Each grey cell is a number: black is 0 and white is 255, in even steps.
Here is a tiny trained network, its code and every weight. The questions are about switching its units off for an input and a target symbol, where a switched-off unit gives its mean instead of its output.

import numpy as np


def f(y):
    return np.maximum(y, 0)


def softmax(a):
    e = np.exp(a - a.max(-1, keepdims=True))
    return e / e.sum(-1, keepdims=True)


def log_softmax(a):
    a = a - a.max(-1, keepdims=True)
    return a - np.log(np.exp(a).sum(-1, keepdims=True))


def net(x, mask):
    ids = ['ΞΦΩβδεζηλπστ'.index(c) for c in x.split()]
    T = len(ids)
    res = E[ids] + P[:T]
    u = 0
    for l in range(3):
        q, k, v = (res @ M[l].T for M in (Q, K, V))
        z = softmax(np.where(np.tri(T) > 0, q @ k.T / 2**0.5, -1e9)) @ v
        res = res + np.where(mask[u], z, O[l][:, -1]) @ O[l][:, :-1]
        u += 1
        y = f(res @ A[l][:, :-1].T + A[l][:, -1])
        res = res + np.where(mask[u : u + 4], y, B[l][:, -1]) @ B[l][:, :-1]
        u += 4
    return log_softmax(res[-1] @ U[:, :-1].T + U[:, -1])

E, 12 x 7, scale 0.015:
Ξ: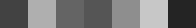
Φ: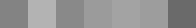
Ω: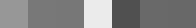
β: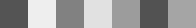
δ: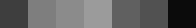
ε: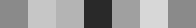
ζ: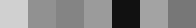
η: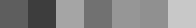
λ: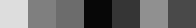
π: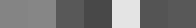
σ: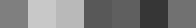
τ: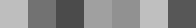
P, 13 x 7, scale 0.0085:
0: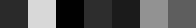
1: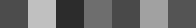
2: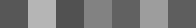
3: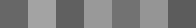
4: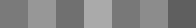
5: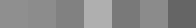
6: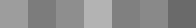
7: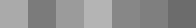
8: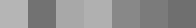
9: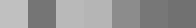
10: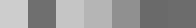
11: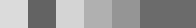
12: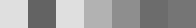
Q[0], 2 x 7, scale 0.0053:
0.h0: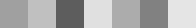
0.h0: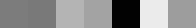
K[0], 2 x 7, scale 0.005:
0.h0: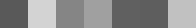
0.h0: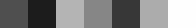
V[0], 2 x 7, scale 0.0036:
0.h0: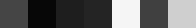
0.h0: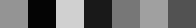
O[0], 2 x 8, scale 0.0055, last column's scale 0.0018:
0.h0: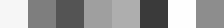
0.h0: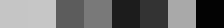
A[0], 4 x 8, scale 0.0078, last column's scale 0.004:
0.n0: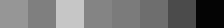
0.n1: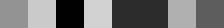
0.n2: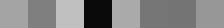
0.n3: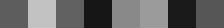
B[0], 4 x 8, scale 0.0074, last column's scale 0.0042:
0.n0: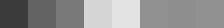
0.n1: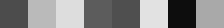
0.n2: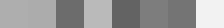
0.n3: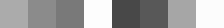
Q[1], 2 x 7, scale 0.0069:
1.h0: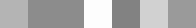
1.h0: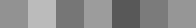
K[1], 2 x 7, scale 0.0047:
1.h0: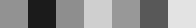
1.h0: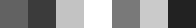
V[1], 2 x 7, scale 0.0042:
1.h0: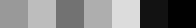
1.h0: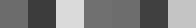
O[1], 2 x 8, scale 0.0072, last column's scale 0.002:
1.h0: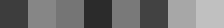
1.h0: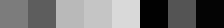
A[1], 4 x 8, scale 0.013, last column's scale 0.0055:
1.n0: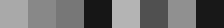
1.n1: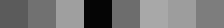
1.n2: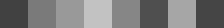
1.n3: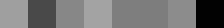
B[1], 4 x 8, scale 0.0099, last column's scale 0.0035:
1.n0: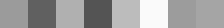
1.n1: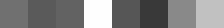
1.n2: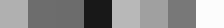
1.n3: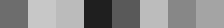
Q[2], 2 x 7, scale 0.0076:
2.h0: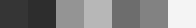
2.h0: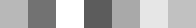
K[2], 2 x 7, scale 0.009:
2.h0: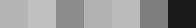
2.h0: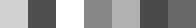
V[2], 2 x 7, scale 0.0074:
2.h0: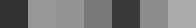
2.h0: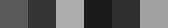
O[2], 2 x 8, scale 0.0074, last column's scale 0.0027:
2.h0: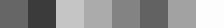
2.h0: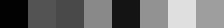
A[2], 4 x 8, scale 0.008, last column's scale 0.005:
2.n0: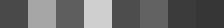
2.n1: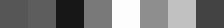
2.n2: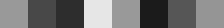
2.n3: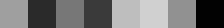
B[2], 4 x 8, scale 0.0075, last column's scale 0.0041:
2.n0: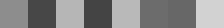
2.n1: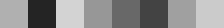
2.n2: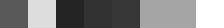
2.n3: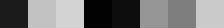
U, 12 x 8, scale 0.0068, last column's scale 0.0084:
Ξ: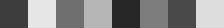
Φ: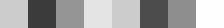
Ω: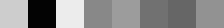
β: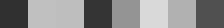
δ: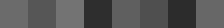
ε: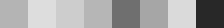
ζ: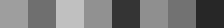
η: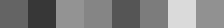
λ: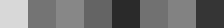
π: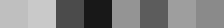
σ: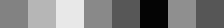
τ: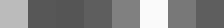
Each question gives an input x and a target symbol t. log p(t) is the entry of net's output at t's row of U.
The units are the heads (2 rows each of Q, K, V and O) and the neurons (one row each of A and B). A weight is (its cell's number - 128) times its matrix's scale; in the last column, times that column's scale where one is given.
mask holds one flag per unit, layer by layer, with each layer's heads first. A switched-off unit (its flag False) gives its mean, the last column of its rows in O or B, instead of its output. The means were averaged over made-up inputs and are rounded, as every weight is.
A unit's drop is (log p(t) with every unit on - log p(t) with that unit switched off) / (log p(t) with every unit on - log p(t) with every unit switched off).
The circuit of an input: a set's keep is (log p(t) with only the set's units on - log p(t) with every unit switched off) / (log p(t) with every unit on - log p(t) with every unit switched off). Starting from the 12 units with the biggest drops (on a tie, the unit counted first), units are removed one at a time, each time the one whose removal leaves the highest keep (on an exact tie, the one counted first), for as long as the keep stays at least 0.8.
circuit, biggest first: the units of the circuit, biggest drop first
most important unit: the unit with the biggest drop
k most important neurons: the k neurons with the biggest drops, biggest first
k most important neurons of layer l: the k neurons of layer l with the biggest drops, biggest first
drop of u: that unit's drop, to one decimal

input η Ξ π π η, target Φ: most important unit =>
0.n3
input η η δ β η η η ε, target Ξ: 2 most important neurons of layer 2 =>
(2.n1 2.n0)
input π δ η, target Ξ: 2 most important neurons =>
(1.n1 2.n2)
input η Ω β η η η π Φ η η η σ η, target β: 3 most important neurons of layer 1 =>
(1.n3 1.n2 1.n1)
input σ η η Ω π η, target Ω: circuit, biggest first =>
(2.n2 2.h0)
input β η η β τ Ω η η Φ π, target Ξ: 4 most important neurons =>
(2.n2 0.n2 1.n2 0.n3)
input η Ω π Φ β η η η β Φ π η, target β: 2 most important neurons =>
(2.n3 1.n3)
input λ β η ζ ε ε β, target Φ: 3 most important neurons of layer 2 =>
(2.n2 2.n3 2.n1)
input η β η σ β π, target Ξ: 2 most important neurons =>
(2.n2 0.n3)
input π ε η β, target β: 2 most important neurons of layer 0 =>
(0.n1 0.n3)
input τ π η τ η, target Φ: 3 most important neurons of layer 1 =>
(1.n1 1.n2 1.n0)
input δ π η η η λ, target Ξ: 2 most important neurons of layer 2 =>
(2.n1 2.n2)
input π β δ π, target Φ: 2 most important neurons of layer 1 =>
(1.n0 1.n2)
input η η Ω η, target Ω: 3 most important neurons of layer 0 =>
(0.n3 0.n1 0.n2)
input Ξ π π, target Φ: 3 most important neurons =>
(0.n3 1.n0 2.n3)
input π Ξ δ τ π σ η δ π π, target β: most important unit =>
1.n0
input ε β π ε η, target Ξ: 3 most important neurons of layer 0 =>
(0.n3 0.n2 0.n0)
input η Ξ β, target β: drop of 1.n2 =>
0.2
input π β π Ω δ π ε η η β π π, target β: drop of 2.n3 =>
1.0
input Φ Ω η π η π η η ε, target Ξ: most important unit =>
2.h0
